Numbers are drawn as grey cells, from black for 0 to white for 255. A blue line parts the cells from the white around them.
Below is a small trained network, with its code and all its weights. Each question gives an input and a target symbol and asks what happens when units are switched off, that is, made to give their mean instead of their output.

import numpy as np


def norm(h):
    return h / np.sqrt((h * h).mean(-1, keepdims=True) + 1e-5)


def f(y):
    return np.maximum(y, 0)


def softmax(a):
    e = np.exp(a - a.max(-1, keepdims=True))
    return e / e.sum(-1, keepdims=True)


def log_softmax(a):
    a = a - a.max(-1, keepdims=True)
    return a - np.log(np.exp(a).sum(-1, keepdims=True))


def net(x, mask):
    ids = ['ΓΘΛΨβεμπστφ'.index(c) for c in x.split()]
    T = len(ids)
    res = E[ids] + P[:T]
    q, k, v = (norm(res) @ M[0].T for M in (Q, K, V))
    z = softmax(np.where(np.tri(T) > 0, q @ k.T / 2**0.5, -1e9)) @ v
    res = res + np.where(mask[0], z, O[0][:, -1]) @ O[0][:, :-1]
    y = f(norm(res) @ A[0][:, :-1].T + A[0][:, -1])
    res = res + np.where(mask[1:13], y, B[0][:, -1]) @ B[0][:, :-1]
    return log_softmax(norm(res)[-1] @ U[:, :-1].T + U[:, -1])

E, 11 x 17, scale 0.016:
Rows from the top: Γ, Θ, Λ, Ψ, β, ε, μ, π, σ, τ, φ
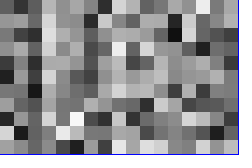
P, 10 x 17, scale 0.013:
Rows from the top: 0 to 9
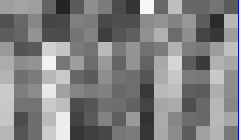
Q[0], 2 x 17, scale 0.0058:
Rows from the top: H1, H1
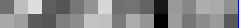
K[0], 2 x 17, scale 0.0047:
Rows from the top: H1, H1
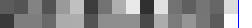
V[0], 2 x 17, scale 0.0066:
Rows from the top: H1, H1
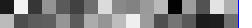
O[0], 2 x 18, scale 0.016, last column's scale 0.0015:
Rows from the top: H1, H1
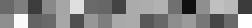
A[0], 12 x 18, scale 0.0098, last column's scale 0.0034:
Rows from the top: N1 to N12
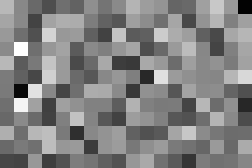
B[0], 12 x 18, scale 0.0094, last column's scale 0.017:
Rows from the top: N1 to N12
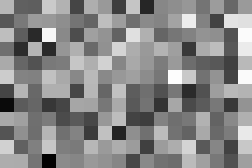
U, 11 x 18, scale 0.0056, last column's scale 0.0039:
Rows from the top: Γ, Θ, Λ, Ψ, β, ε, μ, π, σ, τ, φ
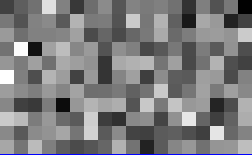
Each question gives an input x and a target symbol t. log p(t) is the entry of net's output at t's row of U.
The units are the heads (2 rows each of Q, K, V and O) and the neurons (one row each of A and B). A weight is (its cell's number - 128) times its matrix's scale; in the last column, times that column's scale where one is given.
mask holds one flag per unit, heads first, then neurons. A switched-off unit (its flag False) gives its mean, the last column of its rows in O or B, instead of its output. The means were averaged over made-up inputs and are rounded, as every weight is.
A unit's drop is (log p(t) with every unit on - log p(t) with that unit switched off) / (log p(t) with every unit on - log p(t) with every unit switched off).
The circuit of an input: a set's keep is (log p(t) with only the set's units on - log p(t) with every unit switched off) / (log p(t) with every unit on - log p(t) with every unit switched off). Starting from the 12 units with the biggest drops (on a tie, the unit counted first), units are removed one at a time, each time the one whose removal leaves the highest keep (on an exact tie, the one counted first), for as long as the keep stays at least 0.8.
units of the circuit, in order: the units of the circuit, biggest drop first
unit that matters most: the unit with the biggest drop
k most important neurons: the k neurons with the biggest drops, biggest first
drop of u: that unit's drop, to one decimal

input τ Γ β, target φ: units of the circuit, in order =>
(H1; N4)
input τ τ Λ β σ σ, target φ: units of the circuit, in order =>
(H1; N4)
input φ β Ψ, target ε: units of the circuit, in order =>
(N3; N2)
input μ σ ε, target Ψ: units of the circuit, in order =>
(H1)
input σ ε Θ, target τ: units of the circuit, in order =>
(H1; N7)
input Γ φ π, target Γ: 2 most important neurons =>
(N10; N7)
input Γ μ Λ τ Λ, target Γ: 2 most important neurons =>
(N10; N7)
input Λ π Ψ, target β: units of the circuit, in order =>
(H1; N4; N10)
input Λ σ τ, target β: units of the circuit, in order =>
(H1; N4; N10; N11)
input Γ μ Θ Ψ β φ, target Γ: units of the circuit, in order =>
(H1; N10; N7; N11)
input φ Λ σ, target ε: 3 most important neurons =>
(N2; N3; N5)
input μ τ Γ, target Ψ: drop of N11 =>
0.0
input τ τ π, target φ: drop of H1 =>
1.4
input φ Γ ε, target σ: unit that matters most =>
N4
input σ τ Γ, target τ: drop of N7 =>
0.7
